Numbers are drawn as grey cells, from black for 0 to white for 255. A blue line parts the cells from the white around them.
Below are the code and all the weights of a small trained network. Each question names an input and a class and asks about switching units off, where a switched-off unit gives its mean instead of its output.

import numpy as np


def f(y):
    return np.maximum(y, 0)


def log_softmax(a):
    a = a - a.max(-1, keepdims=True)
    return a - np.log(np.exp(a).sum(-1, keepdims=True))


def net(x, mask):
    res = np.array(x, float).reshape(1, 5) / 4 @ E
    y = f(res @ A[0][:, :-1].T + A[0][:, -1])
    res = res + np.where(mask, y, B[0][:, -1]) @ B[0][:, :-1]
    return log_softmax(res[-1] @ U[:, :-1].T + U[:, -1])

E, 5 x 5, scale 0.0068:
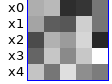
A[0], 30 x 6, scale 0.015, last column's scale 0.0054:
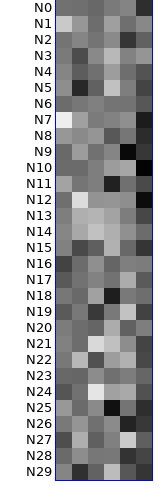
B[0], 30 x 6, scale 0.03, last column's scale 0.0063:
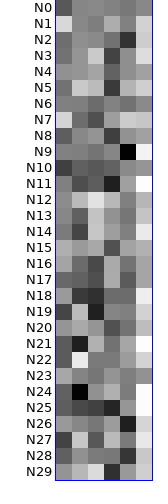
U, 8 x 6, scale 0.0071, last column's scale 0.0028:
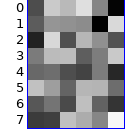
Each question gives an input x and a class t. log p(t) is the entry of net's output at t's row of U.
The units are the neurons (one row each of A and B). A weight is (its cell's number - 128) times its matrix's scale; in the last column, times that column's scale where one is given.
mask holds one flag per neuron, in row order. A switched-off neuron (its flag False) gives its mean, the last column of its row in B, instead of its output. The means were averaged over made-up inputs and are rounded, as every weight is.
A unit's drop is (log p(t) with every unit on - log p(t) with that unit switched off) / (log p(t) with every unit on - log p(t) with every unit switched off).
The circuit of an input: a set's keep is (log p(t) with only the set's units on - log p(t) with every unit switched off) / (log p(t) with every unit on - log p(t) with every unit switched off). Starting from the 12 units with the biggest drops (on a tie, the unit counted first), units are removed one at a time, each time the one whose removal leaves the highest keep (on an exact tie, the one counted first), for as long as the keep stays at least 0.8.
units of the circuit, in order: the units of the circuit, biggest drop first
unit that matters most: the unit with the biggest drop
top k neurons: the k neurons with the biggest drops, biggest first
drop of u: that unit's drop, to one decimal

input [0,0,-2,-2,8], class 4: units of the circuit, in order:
(N12; N7)
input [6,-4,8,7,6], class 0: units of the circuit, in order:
(N12)
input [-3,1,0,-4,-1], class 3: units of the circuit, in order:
(N29; N24)
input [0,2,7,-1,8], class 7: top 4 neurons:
(N21; N14; N24; N13)
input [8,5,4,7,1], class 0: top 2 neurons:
(N12; N25)
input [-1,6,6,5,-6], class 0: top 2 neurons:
(N27; N11)
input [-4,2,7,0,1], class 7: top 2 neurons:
(N21; N24)
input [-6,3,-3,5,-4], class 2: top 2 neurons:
(N19; N27)
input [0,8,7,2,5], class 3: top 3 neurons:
(N29; N5; N20)
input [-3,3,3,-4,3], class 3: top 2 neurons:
(N29; N5)
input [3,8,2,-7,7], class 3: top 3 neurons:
(N29; N5; N15)
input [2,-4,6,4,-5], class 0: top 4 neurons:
(N12; N25; N11; N18)
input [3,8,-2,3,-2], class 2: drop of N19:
0.1
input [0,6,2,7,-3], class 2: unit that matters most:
N19
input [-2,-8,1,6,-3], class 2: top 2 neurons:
(N27; N19)
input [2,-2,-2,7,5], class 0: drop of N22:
0.2
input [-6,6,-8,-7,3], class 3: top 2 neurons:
(N29; N5)
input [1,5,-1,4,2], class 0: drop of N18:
0.2
